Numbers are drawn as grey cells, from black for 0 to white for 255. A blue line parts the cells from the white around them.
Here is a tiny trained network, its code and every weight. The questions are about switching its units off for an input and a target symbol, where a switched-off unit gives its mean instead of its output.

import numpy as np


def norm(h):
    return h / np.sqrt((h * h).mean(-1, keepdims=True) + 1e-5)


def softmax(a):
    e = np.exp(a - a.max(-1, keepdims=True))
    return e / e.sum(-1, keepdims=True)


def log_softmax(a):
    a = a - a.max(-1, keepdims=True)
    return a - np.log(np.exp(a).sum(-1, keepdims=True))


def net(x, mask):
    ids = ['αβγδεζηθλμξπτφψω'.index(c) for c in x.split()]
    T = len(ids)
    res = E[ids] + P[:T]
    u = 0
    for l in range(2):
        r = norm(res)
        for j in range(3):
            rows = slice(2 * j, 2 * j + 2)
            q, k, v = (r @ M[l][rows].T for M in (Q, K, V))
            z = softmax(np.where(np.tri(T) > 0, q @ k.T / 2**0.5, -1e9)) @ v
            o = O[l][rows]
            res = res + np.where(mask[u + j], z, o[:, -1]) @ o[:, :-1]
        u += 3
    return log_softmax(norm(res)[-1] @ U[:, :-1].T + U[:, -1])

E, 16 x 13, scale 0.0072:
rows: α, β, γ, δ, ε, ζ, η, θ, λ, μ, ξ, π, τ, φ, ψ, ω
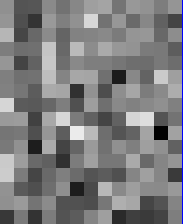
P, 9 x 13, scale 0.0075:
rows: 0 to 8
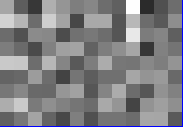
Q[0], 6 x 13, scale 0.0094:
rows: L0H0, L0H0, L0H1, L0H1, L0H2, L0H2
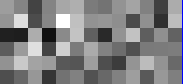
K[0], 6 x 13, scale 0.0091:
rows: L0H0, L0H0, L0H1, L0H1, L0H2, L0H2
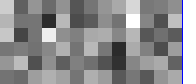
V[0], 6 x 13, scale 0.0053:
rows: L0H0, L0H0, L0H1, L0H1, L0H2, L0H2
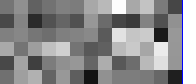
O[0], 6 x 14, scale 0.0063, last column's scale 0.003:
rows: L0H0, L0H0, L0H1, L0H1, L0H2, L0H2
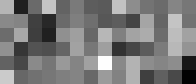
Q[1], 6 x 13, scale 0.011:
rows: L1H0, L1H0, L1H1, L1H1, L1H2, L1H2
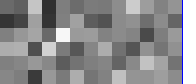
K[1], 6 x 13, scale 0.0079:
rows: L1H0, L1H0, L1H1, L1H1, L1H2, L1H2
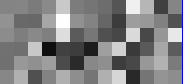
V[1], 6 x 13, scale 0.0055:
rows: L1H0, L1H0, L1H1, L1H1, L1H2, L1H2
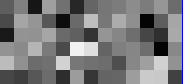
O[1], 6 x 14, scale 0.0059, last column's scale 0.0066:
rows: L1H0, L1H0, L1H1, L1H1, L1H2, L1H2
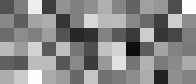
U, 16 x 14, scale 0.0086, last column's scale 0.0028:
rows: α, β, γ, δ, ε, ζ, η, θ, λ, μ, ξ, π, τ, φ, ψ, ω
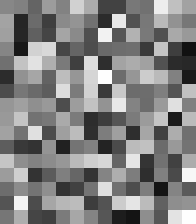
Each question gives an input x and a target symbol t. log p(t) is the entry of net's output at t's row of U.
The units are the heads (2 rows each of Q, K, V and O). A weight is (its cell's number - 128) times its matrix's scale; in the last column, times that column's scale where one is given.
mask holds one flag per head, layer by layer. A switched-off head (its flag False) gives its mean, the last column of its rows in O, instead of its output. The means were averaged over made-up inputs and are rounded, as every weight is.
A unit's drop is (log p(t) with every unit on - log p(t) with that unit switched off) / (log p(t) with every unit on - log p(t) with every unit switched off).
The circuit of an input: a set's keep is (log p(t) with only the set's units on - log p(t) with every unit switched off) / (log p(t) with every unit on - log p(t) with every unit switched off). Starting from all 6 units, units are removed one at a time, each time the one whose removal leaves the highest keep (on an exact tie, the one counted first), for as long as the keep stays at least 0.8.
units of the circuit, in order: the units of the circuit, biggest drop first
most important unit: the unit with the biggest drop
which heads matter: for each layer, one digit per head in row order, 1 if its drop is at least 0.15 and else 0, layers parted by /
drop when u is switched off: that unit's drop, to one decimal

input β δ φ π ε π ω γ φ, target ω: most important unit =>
L0H0
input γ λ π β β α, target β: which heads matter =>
100 / 010
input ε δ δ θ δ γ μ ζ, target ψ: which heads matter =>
010 / 000
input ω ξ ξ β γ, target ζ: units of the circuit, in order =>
(L1H0; L0H2)
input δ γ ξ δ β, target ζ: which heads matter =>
000 / 100
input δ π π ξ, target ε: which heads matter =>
000 / 001
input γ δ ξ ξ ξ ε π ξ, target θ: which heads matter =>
000 / 100
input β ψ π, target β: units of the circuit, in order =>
(L1H1; L0H0)
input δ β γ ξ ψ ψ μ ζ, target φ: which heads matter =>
000 / 110
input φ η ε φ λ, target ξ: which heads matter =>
000 / 010
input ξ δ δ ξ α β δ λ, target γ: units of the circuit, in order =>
(L0H2; L0H1)
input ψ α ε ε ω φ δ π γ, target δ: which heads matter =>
100 / 000
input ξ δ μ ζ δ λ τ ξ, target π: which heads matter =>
001 / 010
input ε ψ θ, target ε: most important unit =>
L1H2
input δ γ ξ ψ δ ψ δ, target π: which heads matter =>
001 / 001
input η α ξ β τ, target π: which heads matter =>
001 / 010
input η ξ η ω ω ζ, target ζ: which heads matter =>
001 / 000
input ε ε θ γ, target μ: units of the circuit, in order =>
(L1H2; L0H1)
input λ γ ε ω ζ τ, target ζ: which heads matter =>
101 / 000
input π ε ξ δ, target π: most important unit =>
L1H2
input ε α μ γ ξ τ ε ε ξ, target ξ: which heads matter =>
100 / 010
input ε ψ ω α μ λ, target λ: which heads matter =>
000 / 100
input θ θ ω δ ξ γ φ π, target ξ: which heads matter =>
000 / 010
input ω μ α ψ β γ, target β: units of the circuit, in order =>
(L0H0; L1H1)
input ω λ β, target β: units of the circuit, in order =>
(L1H1; L0H0)
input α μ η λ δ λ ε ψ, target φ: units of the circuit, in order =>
(L1H1; L1H0)
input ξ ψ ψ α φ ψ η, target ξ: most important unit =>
L1H1
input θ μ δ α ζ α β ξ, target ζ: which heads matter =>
001 / 000
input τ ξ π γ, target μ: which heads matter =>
011 / 001
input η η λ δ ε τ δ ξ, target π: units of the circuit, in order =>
(L0H2; L1H1)
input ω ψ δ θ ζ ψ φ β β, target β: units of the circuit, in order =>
(L0H0; L1H1)
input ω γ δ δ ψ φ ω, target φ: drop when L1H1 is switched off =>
0.3
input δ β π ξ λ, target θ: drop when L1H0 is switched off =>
0.6
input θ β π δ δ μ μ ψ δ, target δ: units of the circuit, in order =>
(L0H0)
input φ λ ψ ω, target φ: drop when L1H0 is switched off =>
0.3
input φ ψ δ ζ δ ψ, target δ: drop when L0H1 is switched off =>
0.2
